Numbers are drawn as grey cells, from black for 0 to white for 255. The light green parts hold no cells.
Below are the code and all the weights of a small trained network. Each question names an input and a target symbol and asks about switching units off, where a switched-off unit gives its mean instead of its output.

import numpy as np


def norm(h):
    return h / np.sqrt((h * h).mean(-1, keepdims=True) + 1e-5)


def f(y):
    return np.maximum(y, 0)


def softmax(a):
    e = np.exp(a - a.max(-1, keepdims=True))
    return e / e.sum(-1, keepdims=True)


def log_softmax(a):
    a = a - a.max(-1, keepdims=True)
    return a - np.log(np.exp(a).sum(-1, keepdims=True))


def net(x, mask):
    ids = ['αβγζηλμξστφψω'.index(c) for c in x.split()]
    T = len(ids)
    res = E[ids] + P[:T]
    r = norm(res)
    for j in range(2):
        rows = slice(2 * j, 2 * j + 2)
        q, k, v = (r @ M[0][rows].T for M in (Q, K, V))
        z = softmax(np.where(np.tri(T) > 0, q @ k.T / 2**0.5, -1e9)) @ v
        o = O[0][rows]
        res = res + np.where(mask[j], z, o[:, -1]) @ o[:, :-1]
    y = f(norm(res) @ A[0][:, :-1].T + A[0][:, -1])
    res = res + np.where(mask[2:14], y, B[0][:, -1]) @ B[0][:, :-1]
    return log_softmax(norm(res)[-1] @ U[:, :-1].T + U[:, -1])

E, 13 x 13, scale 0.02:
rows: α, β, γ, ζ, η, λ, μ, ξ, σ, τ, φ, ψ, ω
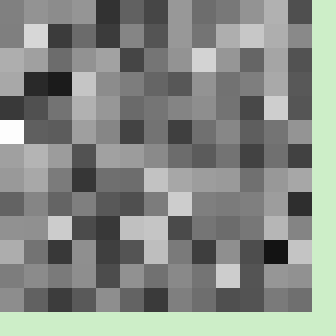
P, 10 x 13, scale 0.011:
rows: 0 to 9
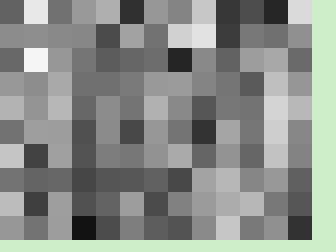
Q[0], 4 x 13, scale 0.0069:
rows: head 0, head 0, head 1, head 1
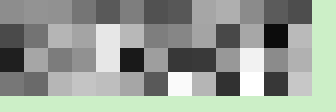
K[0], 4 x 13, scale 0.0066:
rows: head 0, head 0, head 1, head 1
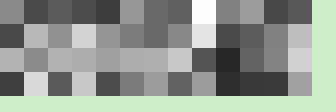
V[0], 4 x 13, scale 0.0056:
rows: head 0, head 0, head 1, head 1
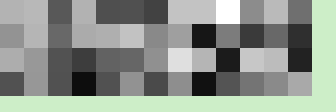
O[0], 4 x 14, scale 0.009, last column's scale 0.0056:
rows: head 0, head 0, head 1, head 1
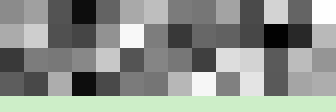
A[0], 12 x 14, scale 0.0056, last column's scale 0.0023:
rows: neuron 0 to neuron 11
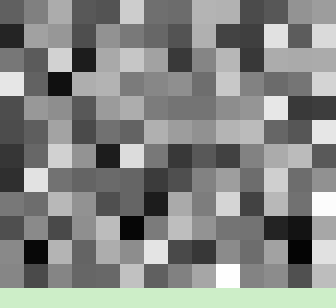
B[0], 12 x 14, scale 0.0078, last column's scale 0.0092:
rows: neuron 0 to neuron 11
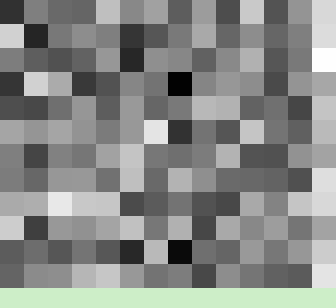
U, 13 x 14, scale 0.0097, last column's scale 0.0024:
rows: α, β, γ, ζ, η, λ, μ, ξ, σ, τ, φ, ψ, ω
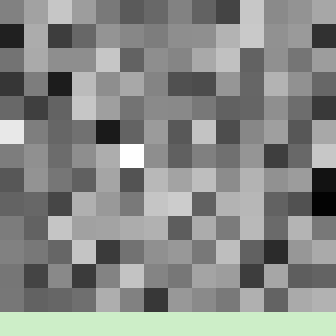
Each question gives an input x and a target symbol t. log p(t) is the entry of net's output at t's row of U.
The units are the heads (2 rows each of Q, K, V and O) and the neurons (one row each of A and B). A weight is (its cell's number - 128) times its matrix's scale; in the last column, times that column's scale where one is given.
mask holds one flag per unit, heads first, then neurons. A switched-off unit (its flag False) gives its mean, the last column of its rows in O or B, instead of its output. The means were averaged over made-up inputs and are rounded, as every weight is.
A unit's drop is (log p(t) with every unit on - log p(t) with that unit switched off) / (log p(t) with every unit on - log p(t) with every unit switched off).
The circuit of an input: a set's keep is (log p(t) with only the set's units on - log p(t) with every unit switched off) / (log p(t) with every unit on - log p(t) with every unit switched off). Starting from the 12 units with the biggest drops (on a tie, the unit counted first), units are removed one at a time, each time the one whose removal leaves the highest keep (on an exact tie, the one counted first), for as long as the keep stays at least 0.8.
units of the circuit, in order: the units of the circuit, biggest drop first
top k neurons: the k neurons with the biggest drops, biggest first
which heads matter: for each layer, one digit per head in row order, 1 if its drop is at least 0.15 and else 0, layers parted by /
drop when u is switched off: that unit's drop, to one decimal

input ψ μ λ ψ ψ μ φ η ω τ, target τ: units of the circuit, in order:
head 0; head 1
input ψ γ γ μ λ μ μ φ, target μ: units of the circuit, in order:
head 0; neuron 2
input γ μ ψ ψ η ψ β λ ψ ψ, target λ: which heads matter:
11
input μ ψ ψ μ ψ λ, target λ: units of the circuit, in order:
head 1
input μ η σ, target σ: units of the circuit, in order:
head 1; neuron 9
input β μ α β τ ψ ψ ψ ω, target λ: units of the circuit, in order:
head 1; neuron 6
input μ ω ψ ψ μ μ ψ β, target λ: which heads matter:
11
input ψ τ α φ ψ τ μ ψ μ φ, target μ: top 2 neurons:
neuron 1; neuron 2
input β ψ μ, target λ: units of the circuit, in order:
neuron 1; neuron 11
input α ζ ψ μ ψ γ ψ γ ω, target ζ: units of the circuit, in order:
head 1; neuron 1
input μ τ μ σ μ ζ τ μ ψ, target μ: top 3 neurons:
neuron 11; neuron 0; neuron 1
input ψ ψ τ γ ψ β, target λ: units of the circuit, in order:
head 1; neuron 0
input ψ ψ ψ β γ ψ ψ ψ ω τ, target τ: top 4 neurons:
neuron 6; neuron 5; neuron 0; neuron 11
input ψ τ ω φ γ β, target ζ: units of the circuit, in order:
head 1
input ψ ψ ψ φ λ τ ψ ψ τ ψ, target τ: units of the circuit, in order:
neuron 8; neuron 0
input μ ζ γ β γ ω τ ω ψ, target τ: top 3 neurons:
neuron 8; neuron 5; neuron 0
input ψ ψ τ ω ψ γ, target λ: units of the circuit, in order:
neuron 1; neuron 0
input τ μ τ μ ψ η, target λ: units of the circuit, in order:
neuron 1; head 1
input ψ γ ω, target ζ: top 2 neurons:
neuron 8; neuron 2
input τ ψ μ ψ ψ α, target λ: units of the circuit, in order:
head 0; head 1
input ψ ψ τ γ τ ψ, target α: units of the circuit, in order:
neuron 8
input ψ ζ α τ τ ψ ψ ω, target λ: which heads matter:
01
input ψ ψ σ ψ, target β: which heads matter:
11
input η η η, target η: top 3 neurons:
neuron 1; neuron 7; neuron 3
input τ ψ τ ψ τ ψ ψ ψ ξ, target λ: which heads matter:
01
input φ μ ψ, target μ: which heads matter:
10
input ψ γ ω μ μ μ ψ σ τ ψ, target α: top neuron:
neuron 8
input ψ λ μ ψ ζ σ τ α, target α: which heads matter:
10
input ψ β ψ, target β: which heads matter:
11
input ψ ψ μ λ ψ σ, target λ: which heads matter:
00
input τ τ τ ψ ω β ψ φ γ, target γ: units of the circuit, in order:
head 1; neuron 2
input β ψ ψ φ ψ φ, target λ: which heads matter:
01
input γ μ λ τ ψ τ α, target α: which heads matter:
00
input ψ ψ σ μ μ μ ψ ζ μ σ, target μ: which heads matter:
10
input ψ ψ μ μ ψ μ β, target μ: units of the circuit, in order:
head 0
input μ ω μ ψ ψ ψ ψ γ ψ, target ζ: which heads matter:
11
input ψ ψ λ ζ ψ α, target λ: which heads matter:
10
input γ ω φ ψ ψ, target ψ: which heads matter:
11
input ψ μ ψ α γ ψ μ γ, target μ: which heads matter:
10
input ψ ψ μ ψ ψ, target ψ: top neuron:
neuron 5
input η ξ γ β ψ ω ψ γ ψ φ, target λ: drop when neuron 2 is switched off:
0.0
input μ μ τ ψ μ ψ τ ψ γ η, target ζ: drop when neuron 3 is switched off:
0.1
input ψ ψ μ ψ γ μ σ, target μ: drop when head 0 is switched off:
0.6
